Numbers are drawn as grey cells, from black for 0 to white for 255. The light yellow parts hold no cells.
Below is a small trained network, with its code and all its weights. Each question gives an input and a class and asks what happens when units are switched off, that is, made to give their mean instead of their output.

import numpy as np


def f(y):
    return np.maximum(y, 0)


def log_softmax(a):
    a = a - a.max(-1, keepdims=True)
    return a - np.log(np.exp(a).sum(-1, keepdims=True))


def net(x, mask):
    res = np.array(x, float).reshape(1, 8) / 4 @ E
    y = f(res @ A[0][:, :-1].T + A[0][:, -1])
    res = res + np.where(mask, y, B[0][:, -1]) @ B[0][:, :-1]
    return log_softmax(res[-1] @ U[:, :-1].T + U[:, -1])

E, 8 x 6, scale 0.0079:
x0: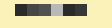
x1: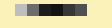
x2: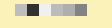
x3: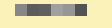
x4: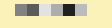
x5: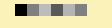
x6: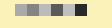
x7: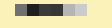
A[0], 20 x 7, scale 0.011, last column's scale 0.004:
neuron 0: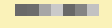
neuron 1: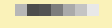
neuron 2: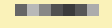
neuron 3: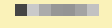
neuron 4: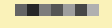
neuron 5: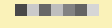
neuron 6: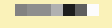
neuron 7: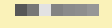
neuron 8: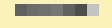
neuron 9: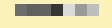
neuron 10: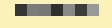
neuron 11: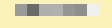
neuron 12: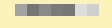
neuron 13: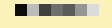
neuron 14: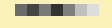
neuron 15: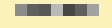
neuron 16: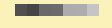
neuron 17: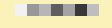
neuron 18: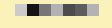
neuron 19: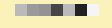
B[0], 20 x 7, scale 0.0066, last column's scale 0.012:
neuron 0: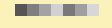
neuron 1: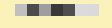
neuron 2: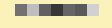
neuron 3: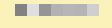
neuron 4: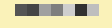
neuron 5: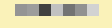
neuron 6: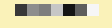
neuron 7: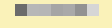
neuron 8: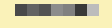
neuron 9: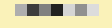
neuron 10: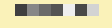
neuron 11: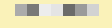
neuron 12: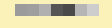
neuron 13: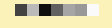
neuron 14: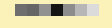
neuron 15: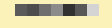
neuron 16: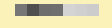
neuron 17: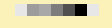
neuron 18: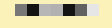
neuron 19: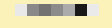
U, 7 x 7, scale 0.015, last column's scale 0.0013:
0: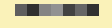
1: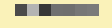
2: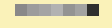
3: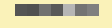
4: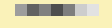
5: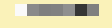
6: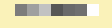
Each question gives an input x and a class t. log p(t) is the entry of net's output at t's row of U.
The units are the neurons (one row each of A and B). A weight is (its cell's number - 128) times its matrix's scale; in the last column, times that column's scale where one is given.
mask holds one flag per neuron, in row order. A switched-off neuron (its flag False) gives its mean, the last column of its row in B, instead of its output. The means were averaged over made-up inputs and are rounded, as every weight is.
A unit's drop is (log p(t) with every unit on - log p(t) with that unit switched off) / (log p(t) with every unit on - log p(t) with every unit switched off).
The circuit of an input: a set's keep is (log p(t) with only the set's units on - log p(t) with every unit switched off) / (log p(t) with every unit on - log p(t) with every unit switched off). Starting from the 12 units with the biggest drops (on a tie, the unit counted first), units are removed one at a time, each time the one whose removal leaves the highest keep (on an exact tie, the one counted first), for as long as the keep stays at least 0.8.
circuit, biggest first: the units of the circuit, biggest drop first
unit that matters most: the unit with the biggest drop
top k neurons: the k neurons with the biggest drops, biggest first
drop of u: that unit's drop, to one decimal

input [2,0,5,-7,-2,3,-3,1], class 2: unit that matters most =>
neuron 1
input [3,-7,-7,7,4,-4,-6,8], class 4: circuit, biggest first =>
(neuron 1; neuron 16)
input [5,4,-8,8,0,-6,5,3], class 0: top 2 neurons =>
(neuron 18; neuron 15)
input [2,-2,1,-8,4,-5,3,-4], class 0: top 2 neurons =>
(neuron 6; neuron 18)
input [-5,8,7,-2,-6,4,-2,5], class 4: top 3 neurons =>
(neuron 1; neuron 14; neuron 16)
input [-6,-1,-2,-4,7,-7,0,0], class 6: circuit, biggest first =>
(neuron 16; neuron 12)
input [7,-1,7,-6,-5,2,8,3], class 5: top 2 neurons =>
(neuron 19; neuron 17)
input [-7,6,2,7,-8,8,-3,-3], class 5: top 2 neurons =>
(neuron 19; neuron 17)
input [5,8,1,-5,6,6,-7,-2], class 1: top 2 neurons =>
(neuron 13; neuron 2)
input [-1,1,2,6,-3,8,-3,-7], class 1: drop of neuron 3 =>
-0.1
